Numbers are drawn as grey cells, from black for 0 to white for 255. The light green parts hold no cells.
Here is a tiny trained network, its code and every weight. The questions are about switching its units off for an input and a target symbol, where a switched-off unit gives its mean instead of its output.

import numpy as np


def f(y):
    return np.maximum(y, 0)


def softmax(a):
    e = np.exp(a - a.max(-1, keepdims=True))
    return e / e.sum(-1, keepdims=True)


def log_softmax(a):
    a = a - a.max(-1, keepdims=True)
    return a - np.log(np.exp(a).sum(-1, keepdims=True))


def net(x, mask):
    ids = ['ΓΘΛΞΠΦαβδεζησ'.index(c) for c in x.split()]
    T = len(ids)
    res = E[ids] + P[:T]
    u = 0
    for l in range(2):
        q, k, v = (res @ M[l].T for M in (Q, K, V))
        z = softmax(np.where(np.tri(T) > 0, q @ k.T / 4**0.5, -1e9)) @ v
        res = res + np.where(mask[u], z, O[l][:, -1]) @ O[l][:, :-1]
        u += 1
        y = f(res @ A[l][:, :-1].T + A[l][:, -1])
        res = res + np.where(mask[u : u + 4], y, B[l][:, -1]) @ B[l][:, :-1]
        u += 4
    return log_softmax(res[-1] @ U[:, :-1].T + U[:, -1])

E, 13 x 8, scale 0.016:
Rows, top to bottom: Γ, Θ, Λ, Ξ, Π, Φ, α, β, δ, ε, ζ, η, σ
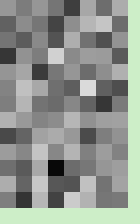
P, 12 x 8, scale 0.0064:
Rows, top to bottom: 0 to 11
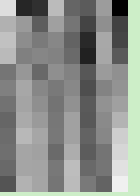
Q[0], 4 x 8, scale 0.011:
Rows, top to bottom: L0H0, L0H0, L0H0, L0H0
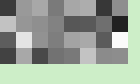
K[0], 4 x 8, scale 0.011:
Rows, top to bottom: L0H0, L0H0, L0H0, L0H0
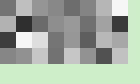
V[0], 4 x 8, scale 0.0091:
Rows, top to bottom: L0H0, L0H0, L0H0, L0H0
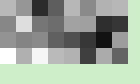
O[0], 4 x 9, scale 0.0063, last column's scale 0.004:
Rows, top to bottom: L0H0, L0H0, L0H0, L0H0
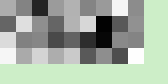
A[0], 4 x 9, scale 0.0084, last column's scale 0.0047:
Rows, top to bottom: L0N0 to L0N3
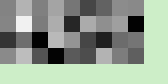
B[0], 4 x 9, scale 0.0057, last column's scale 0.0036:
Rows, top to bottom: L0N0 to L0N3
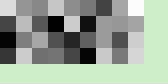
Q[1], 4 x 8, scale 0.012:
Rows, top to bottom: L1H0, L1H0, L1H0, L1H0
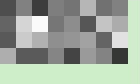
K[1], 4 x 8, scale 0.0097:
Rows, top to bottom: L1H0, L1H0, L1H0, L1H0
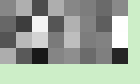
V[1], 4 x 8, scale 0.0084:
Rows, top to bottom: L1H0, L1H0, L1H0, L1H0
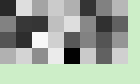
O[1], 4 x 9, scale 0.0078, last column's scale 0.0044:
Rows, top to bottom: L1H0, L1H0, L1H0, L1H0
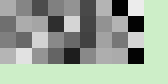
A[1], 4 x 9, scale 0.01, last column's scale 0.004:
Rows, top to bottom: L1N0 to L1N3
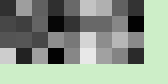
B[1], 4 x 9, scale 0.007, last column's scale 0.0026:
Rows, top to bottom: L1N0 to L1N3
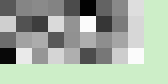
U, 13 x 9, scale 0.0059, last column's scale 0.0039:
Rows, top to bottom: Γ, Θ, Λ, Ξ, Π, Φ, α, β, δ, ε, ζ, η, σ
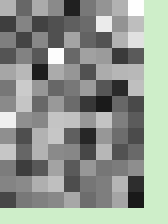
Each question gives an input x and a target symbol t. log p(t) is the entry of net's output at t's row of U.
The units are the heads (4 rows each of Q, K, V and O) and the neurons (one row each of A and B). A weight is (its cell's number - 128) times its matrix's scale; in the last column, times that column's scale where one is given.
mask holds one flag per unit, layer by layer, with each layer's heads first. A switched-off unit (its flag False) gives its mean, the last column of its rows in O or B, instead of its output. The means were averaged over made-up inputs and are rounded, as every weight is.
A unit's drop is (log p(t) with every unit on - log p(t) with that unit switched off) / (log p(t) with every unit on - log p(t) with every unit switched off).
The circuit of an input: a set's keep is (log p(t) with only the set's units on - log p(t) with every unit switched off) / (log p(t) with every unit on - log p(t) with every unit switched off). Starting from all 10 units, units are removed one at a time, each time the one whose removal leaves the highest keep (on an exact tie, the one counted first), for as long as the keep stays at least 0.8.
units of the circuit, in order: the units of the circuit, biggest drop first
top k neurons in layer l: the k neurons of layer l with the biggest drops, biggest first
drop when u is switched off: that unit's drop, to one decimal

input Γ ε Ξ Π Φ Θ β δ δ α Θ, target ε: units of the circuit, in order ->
L1H0
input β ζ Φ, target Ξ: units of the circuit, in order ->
L1H0, L0H0
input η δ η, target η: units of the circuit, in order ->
L1H0, L1N3, L0N3
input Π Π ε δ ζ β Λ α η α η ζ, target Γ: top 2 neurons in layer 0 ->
L0N3, L0N1
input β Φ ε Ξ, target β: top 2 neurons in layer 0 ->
L0N2, L0N3
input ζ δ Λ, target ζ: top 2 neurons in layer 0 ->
L0N3, L0N0
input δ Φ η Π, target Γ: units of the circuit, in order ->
L1H0, L0N3
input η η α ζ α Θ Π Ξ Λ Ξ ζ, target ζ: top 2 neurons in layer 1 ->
L1N1, L1N3
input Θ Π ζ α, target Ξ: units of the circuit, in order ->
L1H0, L0N3
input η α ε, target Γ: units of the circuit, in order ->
L1H0, L0H0
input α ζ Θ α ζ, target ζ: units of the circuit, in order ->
L1H0, L1N1
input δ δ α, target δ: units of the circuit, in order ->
L0H0, L1H0
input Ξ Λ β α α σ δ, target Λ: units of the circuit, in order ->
L1H0, L0H0
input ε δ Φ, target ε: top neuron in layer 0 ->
L0N1
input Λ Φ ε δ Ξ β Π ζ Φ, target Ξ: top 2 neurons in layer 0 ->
L0N3, L0N0
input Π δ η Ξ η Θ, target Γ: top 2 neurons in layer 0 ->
L0N3, L0N1
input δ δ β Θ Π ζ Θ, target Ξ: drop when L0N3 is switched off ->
0.8
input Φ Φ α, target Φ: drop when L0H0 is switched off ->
0.9
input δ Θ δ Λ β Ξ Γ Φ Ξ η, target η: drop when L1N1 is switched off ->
0.0
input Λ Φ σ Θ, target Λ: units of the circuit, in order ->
L1H0
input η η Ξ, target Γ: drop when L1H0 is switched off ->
0.9
